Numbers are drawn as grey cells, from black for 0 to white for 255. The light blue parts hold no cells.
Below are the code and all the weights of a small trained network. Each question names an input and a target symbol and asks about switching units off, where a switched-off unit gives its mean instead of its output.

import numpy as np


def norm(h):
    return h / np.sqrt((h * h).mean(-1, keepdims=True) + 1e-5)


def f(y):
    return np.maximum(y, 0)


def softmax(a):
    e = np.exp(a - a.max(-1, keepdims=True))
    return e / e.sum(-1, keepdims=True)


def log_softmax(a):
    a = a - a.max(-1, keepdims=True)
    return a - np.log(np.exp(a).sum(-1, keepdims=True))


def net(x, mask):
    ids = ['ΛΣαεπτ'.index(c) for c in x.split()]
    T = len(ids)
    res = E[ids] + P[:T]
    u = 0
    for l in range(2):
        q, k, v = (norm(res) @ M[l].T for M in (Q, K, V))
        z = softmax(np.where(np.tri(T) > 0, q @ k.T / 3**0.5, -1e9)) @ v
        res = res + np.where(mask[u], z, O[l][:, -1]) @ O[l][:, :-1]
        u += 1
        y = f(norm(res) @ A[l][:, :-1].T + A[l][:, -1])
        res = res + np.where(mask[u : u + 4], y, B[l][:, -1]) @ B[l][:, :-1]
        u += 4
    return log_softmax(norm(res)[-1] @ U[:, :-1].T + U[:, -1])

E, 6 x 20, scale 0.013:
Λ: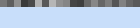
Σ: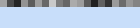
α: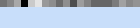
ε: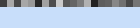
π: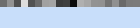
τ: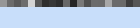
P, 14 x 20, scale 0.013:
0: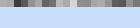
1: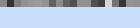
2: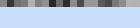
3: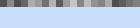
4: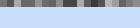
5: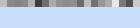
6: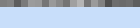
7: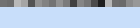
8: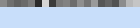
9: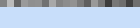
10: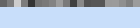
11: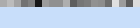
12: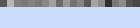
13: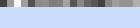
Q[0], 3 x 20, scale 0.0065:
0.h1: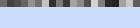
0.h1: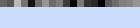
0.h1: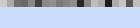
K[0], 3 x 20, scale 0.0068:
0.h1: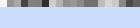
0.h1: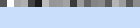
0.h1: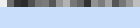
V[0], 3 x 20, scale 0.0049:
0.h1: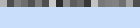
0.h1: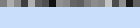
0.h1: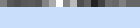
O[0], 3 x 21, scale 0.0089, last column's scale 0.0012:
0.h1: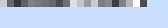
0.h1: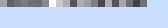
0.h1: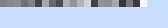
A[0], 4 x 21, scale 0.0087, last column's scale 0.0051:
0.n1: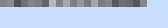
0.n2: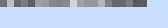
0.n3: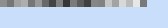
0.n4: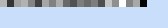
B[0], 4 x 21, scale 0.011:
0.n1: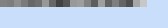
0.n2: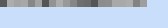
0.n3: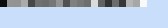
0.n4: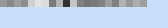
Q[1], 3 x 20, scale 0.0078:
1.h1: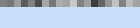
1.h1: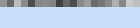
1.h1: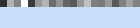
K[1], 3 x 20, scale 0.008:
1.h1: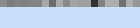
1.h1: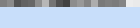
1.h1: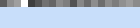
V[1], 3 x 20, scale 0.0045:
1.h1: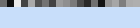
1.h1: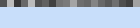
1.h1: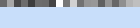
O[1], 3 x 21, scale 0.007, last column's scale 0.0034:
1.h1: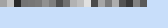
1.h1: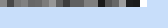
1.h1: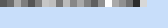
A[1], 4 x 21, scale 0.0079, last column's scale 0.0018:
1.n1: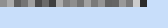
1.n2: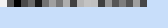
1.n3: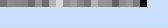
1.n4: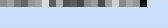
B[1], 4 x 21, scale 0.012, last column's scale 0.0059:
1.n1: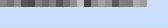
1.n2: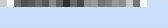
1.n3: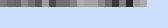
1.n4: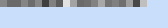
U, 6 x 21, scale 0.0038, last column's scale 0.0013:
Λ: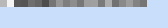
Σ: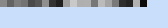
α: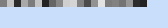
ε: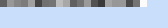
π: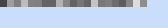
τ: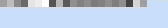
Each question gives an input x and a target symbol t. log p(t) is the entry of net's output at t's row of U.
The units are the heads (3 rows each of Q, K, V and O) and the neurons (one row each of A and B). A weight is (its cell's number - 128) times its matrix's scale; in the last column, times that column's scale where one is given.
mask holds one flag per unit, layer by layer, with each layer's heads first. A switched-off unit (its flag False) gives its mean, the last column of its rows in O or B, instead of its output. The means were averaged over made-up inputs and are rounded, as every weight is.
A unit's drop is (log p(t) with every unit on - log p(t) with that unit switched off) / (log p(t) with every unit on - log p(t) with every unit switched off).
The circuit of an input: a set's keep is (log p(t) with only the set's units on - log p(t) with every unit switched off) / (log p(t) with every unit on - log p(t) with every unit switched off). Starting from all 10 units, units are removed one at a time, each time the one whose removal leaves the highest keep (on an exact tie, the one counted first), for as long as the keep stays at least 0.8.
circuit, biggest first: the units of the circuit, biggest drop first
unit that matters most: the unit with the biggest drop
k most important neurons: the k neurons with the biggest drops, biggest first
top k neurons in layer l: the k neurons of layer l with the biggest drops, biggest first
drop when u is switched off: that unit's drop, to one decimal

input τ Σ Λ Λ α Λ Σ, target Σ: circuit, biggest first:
0.n1; 0.h1
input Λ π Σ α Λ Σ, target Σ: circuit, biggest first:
0.h1; 1.n2
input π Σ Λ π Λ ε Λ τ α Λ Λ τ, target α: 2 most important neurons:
1.n4; 0.n4
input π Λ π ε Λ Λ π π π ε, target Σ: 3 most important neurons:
1.n1; 0.n3; 1.n2
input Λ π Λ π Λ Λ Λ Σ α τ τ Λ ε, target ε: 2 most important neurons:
0.n2; 0.n3
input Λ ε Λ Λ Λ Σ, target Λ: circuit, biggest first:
1.n2; 0.h1; 0.n3
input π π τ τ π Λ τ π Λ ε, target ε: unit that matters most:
1.h1
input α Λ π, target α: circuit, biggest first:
1.n4; 0.h1; 0.n4; 0.n3
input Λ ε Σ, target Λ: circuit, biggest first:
0.h1; 1.n2; 0.n3
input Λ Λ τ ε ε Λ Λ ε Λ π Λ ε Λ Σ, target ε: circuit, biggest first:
0.h1; 0.n3
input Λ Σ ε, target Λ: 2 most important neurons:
1.n2; 0.n3
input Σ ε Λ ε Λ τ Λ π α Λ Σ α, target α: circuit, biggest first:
1.n4; 0.h1; 0.n4
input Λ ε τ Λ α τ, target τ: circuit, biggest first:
0.h1; 0.n4
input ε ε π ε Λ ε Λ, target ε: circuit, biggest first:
0.h1
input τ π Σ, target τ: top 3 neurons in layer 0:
0.n4; 0.n3; 0.n1
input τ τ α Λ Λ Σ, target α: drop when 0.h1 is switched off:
1.2
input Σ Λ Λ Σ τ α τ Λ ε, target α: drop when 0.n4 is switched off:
0.5
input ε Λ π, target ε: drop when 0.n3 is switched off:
0.1
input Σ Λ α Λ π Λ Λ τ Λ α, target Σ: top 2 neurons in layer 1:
1.n2; 1.n1
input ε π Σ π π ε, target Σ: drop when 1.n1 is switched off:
0.2
